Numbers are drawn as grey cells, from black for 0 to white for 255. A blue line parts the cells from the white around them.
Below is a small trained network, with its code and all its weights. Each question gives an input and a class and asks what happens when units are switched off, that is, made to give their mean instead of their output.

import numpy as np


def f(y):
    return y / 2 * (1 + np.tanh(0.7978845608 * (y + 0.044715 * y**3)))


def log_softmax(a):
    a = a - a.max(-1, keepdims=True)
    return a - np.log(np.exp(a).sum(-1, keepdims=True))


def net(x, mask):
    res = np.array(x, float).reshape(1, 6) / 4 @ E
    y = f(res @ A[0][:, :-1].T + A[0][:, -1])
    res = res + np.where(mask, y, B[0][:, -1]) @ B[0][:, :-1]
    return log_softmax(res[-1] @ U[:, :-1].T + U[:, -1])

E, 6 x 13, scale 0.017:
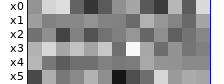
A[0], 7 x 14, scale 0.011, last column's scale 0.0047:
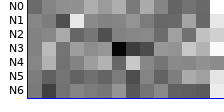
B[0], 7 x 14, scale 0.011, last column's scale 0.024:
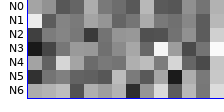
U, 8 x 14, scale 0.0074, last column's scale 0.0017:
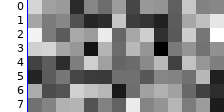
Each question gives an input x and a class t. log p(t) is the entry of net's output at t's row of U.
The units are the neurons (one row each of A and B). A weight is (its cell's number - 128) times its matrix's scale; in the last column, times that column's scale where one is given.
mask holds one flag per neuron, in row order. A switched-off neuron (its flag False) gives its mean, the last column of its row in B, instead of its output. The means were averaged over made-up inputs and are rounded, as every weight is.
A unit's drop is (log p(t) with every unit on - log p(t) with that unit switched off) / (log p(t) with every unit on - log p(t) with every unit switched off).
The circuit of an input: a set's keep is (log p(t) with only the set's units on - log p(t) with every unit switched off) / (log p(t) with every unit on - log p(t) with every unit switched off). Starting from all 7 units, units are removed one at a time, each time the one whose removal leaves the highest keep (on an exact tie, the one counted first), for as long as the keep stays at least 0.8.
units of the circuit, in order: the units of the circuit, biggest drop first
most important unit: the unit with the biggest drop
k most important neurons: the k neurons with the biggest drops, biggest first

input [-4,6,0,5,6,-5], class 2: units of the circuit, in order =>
[N3]
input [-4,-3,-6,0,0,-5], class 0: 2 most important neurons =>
[N6, N4]
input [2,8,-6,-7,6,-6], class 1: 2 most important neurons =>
[N2, N5]
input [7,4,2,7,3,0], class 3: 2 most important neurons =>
[N3, N2]
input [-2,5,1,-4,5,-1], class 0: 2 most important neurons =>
[N3, N6]
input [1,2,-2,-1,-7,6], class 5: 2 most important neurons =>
[N6, N1]
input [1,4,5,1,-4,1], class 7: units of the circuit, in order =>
[N5, N6]
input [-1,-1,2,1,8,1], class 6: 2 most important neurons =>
[N5, N2]
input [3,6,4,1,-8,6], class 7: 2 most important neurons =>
[N5, N4]
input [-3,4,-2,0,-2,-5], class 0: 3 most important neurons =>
[N6, N4, N3]
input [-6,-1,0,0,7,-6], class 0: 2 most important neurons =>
[N6, N4]
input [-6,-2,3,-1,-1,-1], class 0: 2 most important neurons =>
[N3, N6]
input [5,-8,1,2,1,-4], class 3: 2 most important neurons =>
[N3, N5]
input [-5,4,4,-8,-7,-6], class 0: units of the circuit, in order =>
[N6]
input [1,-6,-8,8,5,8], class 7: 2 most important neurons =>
[N4, N6]
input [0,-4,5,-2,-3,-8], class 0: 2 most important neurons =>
[N6, N2]
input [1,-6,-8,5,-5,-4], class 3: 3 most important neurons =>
[N3, N6, N4]
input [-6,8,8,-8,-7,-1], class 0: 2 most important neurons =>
[N6, N3]
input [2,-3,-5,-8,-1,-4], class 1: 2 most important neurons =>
[N3, N5]
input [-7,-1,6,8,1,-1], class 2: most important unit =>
N3
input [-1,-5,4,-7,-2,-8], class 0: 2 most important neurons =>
[N6, N2]
